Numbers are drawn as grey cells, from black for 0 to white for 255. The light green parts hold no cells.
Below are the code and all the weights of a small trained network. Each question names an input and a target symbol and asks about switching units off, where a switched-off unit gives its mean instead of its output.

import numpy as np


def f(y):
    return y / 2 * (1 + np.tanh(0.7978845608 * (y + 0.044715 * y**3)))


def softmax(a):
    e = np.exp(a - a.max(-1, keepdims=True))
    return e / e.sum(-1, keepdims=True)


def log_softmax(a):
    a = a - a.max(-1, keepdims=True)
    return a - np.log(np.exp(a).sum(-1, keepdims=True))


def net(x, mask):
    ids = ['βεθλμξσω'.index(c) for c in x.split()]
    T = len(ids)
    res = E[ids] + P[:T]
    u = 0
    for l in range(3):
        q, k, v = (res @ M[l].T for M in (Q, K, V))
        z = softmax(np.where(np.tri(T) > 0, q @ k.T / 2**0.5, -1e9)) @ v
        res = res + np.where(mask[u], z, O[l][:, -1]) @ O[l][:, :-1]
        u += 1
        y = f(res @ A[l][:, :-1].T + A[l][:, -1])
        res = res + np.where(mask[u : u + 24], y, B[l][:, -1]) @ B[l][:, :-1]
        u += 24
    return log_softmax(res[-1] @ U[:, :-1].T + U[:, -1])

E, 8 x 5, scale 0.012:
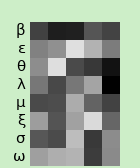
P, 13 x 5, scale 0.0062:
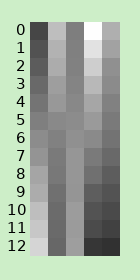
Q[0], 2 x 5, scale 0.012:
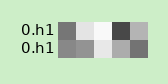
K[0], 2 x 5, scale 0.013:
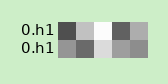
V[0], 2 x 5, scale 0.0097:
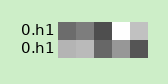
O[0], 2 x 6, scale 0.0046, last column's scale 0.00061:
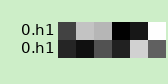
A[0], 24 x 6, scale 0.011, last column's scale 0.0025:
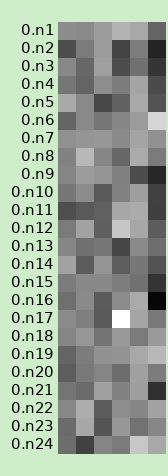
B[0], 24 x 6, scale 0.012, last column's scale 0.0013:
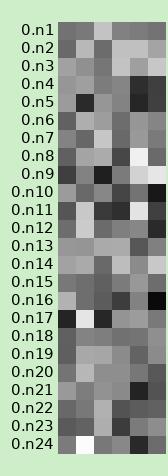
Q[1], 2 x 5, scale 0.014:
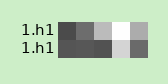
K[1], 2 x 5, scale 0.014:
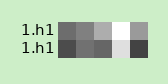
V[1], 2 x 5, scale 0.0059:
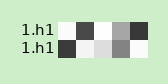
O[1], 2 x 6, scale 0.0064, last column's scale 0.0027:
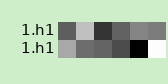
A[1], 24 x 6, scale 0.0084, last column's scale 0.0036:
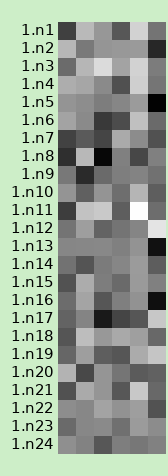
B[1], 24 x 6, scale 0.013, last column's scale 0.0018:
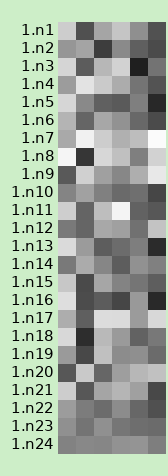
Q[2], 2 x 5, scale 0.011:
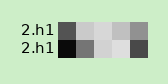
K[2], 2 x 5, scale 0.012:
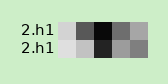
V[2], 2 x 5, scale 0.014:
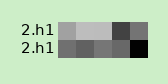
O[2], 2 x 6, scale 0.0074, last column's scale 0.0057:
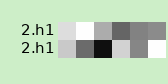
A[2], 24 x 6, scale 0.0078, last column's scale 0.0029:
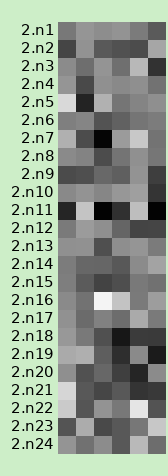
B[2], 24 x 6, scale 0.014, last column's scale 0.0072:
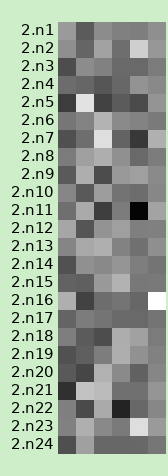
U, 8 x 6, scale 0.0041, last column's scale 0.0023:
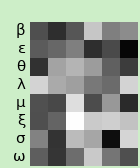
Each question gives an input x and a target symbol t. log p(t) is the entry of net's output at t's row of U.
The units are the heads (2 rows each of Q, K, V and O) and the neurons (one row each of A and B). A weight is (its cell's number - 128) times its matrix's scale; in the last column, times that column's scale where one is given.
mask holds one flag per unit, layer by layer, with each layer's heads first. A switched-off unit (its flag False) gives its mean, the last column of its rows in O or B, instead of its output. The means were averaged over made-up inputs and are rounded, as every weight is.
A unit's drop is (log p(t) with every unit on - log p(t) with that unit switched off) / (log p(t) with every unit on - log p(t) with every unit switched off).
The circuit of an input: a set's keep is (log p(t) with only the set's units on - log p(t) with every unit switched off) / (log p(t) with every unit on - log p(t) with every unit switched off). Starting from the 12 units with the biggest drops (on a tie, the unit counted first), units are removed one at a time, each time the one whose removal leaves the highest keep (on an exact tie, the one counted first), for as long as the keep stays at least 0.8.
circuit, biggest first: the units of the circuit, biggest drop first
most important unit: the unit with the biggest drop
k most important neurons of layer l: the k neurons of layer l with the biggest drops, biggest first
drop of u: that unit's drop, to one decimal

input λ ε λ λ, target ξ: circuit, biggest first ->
1.h1, 1.n7, 2.h1
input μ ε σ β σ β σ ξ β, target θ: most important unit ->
1.h1
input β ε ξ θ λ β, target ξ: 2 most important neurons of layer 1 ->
1.n17, 1.n7
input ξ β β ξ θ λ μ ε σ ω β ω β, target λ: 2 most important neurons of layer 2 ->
2.n11, 2.n7
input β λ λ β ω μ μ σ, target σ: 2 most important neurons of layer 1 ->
1.n3, 1.n7
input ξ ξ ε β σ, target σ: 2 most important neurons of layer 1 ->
1.n7, 1.n9
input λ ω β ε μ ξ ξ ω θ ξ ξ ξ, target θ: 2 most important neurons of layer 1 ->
1.n8, 1.n17
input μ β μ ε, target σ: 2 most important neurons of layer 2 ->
2.n20, 2.n23
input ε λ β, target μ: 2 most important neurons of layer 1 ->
1.n7, 1.n9
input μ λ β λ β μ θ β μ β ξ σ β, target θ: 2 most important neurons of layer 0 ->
0.n9, 0.n17
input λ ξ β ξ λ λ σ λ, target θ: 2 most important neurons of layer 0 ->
0.n17, 0.n24
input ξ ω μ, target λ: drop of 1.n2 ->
0.0
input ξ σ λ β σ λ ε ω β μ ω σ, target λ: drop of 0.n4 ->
0.0
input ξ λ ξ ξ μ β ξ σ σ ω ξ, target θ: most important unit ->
0.h1
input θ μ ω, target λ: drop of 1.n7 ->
-0.1
